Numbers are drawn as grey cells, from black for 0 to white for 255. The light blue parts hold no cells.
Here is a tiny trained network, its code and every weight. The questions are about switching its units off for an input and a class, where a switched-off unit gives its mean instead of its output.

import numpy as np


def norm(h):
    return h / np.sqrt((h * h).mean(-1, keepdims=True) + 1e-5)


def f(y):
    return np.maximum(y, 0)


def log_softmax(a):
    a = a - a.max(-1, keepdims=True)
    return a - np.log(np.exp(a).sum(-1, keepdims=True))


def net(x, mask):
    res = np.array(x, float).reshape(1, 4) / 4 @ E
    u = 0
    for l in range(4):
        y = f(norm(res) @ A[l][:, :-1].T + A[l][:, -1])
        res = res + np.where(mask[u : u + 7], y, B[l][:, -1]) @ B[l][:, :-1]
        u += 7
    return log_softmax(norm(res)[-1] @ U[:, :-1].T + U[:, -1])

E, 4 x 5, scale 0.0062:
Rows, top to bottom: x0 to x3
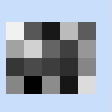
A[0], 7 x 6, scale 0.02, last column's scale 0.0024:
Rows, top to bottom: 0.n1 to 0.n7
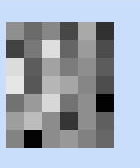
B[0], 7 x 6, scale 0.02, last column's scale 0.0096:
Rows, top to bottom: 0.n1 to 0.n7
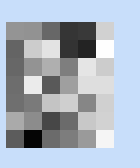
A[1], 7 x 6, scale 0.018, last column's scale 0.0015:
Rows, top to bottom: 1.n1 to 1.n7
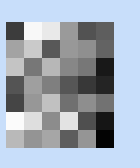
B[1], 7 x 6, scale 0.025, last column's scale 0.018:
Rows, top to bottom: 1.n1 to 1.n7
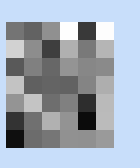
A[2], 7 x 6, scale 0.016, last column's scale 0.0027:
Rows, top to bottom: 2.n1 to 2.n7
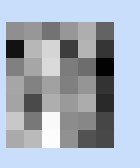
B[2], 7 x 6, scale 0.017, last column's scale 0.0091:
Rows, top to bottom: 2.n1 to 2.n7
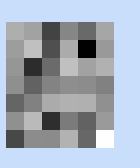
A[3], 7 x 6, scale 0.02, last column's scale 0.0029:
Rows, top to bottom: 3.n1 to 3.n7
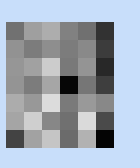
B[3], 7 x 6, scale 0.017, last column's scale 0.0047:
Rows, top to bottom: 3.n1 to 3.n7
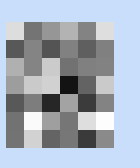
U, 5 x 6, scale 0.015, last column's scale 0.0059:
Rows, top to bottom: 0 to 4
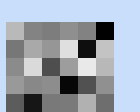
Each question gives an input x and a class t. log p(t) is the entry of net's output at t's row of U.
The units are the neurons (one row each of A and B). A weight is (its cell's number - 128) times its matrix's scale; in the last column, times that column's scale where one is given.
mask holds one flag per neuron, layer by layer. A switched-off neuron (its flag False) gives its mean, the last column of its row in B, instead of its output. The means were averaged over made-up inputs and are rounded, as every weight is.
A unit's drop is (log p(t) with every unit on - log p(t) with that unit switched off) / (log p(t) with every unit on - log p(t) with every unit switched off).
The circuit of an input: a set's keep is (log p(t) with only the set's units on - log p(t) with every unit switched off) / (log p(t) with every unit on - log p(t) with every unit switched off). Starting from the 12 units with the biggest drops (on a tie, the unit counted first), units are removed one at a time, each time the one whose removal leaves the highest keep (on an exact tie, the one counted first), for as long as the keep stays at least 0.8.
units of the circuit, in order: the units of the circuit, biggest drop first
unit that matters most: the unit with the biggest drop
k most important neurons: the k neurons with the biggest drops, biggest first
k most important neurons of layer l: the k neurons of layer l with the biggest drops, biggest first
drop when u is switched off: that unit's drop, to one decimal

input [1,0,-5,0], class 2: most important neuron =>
[0.n4]
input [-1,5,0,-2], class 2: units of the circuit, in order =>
[0.n6 1.n1]
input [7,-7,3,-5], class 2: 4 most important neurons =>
[0.n2 1.n6 1.n1 0.n1]
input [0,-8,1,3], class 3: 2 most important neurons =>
[0.n7 1.n1]
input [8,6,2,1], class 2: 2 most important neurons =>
[0.n2 1.n1]
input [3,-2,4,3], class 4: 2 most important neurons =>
[0.n7 0.n2]
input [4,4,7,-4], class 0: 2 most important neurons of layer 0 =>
[0.n5 0.n2]
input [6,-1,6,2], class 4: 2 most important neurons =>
[0.n2 0.n7]
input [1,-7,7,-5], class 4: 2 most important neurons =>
[0.n2 1.n1]
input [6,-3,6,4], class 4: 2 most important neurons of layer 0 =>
[0.n7 0.n2]
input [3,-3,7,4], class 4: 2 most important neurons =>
[0.n7 0.n2]
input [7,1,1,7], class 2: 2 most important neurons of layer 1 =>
[1.n6 1.n1]
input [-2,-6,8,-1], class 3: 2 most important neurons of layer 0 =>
[0.n7 0.n5]
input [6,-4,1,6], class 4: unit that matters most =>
0.n7
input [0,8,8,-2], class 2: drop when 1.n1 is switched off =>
0.2
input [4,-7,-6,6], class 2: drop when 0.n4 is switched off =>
0.4
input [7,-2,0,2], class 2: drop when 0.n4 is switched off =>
0.1
